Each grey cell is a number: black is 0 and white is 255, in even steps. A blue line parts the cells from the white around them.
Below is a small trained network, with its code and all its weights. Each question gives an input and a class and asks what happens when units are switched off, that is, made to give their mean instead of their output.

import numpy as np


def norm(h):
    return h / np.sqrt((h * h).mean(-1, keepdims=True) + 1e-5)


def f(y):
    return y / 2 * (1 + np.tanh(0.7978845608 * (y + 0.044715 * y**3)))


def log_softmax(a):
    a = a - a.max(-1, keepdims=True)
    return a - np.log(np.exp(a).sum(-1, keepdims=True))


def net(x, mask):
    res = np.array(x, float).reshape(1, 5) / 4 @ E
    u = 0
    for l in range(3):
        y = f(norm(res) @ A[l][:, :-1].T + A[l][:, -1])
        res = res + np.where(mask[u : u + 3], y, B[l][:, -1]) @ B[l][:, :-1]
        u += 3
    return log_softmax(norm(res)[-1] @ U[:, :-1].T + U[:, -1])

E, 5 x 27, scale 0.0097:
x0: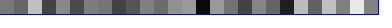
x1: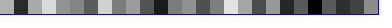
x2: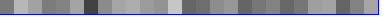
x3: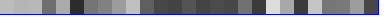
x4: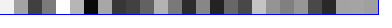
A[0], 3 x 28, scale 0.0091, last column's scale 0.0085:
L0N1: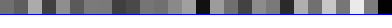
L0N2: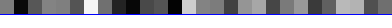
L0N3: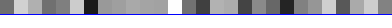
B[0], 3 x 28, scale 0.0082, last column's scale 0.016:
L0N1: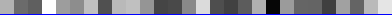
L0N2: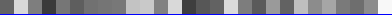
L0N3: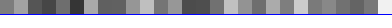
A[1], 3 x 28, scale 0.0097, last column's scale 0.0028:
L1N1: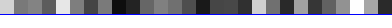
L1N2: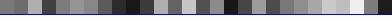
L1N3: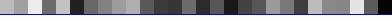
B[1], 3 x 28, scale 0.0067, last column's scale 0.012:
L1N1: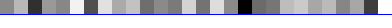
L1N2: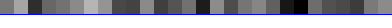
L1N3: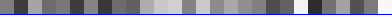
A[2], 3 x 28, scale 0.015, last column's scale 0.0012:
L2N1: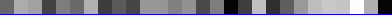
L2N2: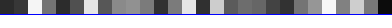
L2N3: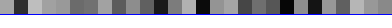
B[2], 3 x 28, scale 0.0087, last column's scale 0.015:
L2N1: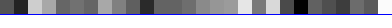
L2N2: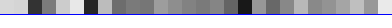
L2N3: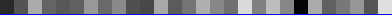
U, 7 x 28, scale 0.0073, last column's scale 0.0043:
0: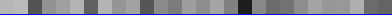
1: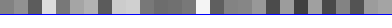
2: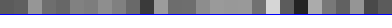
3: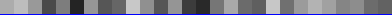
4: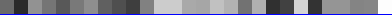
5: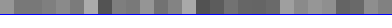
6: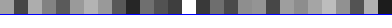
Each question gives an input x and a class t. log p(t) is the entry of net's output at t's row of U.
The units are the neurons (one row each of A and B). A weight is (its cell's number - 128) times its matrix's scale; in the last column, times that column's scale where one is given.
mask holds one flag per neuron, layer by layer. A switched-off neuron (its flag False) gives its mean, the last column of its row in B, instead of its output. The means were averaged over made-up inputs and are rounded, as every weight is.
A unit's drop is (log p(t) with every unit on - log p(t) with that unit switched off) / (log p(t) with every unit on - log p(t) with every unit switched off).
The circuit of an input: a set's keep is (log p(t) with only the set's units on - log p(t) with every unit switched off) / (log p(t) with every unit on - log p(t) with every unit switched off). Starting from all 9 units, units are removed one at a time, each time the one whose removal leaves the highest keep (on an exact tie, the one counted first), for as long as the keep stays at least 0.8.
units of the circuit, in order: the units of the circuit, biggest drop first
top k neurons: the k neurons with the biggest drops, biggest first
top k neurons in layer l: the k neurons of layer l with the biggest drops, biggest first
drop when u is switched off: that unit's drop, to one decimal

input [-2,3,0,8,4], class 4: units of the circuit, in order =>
L1N3
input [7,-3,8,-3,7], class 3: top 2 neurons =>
L0N3, L2N2
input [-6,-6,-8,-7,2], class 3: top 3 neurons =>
L0N2, L0N1, L1N3
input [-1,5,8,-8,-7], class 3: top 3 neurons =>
L0N3, L1N3, L0N1
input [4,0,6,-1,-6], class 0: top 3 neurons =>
L2N2, L0N2, L1N3
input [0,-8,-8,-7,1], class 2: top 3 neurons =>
L2N1, L0N3, L1N3
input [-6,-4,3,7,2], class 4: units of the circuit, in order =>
L1N3, L0N1, L0N2, L0N3
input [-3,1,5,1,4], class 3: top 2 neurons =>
L0N3, L2N2
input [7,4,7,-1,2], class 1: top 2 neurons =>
L0N1, L0N2
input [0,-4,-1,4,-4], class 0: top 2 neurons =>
L2N2, L1N2
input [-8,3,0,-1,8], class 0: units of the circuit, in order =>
L0N1, L2N1
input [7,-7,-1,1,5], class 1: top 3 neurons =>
L0N1, L2N1, L1N1
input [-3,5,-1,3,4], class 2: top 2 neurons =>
L2N3, L0N1
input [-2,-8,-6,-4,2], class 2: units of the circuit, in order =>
L2N1
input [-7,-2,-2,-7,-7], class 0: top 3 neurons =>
L0N1, L2N2, L1N3
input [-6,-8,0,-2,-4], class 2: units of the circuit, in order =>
L0N1, L2N1
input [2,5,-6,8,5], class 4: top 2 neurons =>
L1N3, L0N3
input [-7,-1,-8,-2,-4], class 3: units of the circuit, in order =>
L0N2, L0N1
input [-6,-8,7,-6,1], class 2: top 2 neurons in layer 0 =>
L0N1, L0N2
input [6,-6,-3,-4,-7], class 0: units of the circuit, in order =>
L2N2
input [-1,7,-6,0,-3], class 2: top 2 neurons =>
L2N3, L0N3
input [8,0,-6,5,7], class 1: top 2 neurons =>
L0N1, L2N2
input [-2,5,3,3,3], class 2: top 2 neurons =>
L2N3, L0N1
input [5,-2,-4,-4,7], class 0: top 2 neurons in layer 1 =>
L1N1, L1N3
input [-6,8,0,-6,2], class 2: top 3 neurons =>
L0N1, L2N3, L1N3
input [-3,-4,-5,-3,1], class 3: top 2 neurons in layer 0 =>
L0N2, L0N1
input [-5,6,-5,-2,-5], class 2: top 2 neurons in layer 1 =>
L1N3, L1N1
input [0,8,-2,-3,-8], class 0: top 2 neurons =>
L2N2, L2N1
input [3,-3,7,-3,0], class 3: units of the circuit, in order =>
L0N3
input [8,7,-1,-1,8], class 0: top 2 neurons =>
L1N1, L2N1
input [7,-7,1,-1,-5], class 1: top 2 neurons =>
L0N1, L2N1
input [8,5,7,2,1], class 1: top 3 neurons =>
L0N1, L0N2, L2N3
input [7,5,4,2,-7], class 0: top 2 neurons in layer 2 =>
L2N2, L2N1
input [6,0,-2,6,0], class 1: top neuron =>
L0N1
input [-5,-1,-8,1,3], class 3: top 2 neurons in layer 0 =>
L0N2, L0N1
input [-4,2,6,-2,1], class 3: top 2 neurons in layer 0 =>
L0N3, L0N1
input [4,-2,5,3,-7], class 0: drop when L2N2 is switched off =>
1.4
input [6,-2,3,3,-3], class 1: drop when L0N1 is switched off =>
0.9
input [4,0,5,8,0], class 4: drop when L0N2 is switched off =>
0.2
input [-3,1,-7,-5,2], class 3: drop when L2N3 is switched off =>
0.0
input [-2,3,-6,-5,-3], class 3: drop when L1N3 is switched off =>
0.1
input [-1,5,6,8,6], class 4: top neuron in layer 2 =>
L2N2
